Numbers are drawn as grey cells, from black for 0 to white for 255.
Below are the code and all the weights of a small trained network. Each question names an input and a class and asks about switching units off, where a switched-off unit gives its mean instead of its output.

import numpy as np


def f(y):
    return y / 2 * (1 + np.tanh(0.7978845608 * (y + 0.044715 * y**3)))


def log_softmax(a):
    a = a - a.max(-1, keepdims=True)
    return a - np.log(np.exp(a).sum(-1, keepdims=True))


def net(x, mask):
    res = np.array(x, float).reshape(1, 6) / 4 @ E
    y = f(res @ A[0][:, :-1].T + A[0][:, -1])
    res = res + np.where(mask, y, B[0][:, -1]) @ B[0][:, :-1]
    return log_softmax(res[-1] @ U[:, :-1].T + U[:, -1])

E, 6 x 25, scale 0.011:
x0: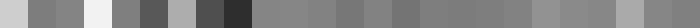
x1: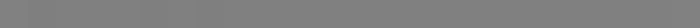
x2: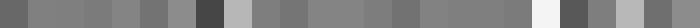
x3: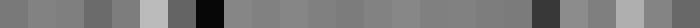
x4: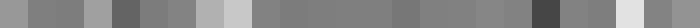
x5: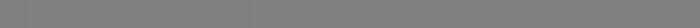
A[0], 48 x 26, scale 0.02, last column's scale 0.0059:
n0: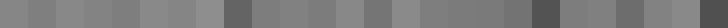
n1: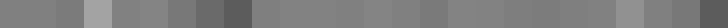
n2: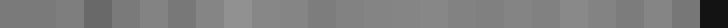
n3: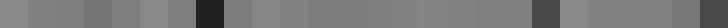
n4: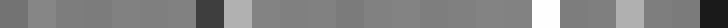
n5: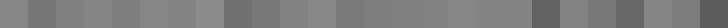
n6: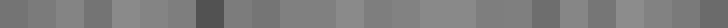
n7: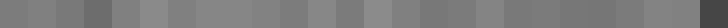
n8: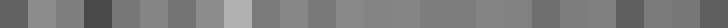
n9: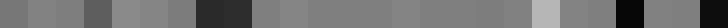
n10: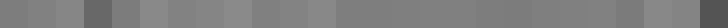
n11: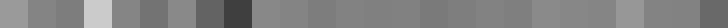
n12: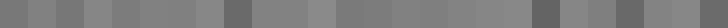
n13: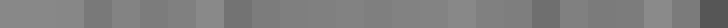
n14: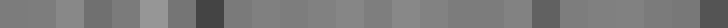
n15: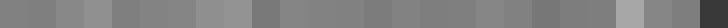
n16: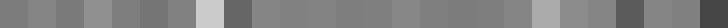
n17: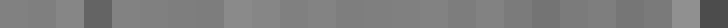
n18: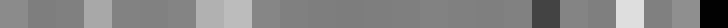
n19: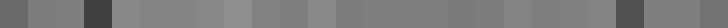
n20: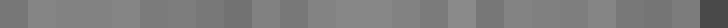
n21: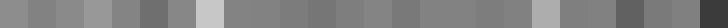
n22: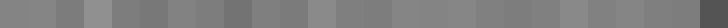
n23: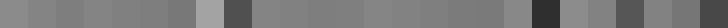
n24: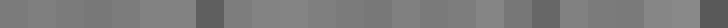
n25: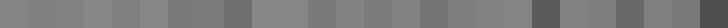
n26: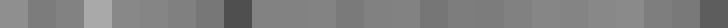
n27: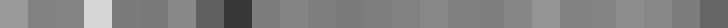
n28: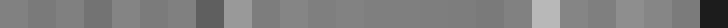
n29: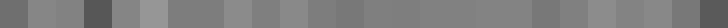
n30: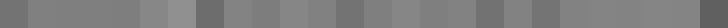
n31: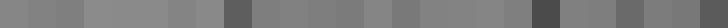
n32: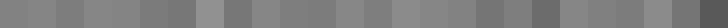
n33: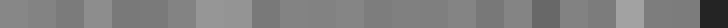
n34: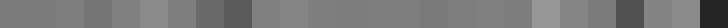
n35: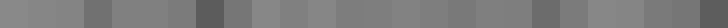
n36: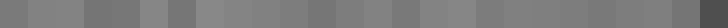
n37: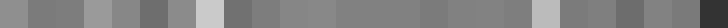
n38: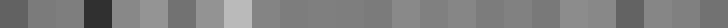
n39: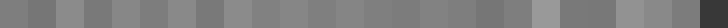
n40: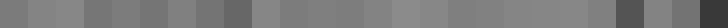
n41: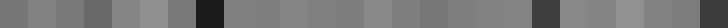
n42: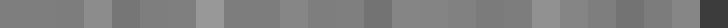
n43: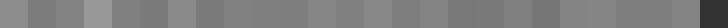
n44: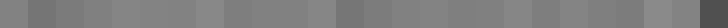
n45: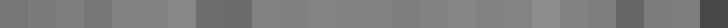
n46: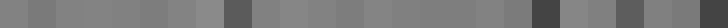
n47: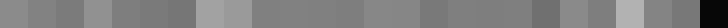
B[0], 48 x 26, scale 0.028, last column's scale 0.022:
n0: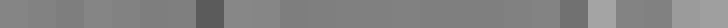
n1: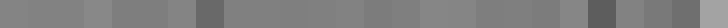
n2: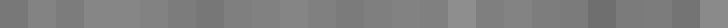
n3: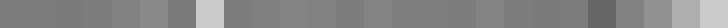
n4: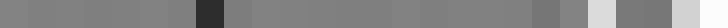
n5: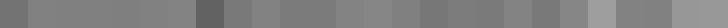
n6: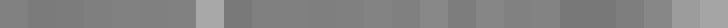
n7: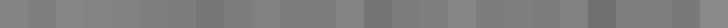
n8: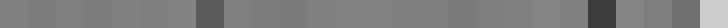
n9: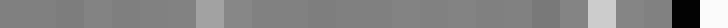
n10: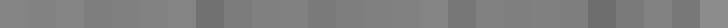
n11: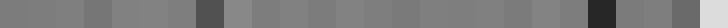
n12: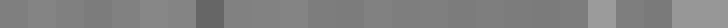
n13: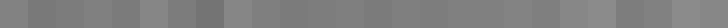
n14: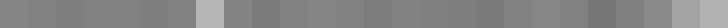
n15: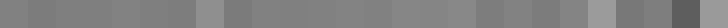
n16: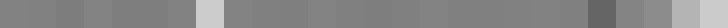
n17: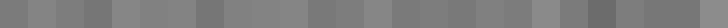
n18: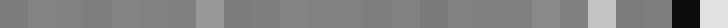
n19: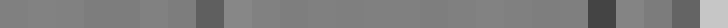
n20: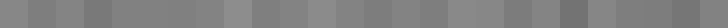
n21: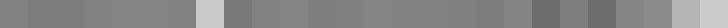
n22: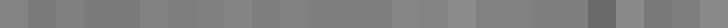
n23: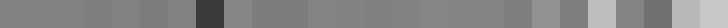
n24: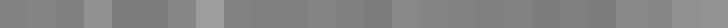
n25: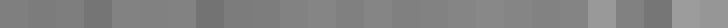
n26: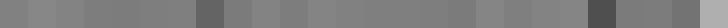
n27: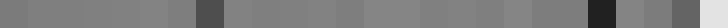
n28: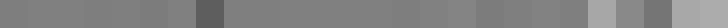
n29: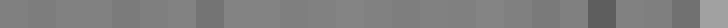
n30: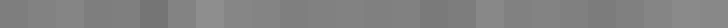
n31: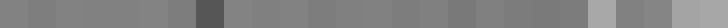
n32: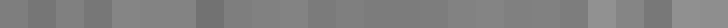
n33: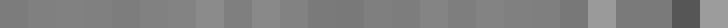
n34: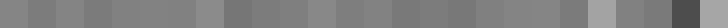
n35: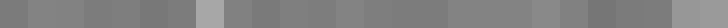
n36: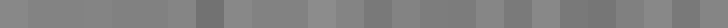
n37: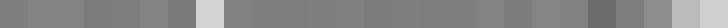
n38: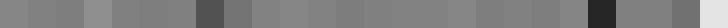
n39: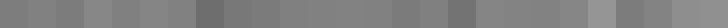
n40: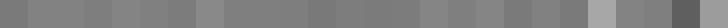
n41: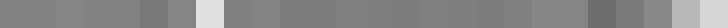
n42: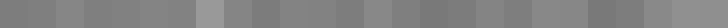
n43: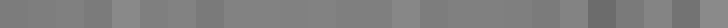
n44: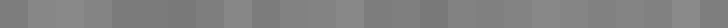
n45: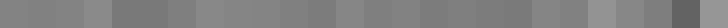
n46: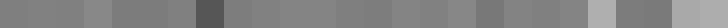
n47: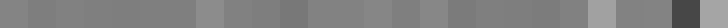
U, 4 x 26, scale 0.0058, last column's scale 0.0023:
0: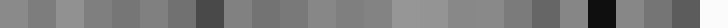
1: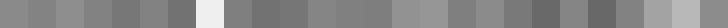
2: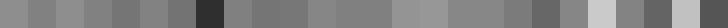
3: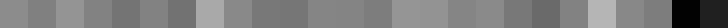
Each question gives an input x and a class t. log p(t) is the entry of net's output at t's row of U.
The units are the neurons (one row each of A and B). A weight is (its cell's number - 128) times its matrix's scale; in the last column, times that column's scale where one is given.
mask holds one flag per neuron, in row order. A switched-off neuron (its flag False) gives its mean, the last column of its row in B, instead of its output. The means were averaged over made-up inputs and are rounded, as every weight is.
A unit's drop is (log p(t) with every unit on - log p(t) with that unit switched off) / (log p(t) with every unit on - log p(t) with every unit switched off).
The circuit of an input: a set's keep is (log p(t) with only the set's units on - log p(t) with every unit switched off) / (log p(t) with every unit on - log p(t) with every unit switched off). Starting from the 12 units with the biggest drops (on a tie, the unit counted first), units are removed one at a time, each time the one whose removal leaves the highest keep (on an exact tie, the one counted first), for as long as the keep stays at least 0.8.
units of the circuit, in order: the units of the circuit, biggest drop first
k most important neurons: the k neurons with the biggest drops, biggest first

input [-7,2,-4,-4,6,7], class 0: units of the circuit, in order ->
n38
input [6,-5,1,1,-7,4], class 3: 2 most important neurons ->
n9, n38
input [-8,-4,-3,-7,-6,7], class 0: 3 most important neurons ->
n38, n19, n8
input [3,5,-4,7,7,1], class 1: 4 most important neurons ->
n41, n3, n9, n14
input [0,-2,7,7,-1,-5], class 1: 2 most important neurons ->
n41, n3
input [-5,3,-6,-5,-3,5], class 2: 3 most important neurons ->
n23, n27, n11
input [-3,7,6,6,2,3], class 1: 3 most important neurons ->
n41, n3, n23
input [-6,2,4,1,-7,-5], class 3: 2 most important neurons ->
n9, n27
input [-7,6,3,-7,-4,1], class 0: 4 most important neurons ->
n38, n19, n8, n41
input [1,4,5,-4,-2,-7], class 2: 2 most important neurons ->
n4, n41
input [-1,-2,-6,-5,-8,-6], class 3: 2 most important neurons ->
n9, n4
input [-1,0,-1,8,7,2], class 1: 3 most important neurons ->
n41, n3, n9
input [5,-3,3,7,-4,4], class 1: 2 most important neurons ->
n41, n3
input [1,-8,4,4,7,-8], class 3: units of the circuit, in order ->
n18
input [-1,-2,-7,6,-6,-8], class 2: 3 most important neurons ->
n23, n46, n31
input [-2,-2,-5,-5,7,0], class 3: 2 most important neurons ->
n18, n4
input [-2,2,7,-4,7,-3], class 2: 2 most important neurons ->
n4, n9
